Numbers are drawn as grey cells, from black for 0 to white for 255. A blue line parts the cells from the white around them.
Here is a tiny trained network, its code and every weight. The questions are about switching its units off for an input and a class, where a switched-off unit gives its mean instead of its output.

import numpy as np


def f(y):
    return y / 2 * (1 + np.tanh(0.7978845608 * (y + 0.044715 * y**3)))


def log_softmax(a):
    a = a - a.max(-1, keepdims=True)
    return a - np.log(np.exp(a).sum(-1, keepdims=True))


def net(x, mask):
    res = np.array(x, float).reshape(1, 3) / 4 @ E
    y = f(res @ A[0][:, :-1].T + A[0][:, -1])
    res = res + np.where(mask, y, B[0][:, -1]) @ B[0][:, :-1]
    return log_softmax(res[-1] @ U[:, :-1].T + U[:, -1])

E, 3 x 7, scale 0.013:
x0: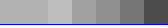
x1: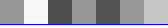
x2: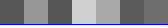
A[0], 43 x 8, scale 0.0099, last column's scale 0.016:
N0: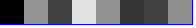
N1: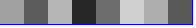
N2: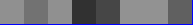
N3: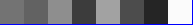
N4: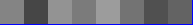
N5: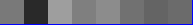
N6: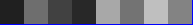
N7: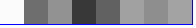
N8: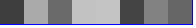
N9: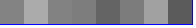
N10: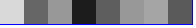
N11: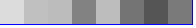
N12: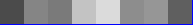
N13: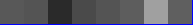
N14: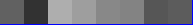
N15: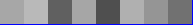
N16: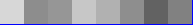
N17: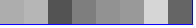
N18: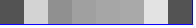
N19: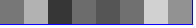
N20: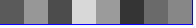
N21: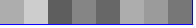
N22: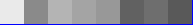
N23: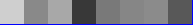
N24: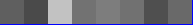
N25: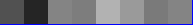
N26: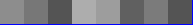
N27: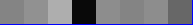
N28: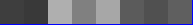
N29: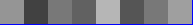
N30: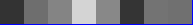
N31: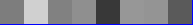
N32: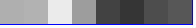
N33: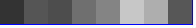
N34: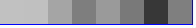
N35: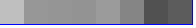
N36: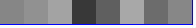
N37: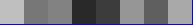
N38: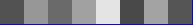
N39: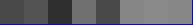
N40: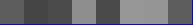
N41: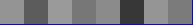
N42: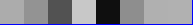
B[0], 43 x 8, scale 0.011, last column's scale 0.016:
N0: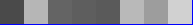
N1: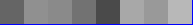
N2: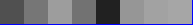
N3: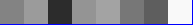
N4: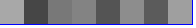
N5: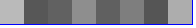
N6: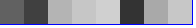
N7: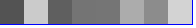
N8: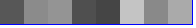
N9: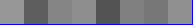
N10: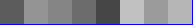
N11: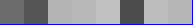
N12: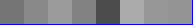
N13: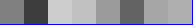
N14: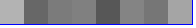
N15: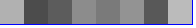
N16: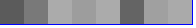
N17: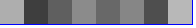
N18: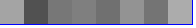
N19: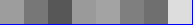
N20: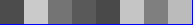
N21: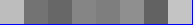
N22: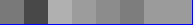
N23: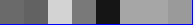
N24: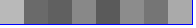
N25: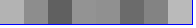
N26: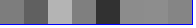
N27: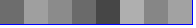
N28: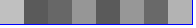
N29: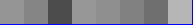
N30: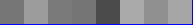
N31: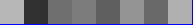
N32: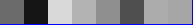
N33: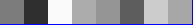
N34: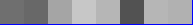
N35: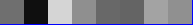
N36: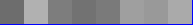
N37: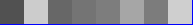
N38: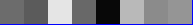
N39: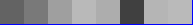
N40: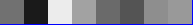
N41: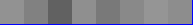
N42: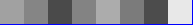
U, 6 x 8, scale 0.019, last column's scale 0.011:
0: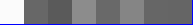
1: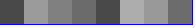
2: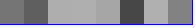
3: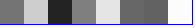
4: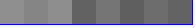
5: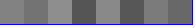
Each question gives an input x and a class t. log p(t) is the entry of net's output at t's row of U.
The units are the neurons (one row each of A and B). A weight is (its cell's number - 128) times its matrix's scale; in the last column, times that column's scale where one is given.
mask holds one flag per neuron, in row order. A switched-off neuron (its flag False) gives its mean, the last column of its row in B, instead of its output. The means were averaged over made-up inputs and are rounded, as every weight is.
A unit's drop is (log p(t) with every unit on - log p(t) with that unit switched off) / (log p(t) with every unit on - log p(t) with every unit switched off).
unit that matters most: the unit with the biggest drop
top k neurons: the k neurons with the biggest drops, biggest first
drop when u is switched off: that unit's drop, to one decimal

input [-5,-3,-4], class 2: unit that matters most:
N6
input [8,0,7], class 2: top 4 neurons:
N11; N34; N32; N16
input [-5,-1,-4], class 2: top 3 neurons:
N6; N0; N20
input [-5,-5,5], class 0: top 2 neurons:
N28; N25
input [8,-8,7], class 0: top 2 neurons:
N28; N24
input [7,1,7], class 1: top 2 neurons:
N20; N0
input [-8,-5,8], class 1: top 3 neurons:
N0; N20; N30
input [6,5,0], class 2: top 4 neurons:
N11; N34; N32; N16
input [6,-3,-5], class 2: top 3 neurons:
N11; N32; N34
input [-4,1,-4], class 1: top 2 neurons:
N11; N34
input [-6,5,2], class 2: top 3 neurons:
N6; N39; N33
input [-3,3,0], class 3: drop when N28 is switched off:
0.1
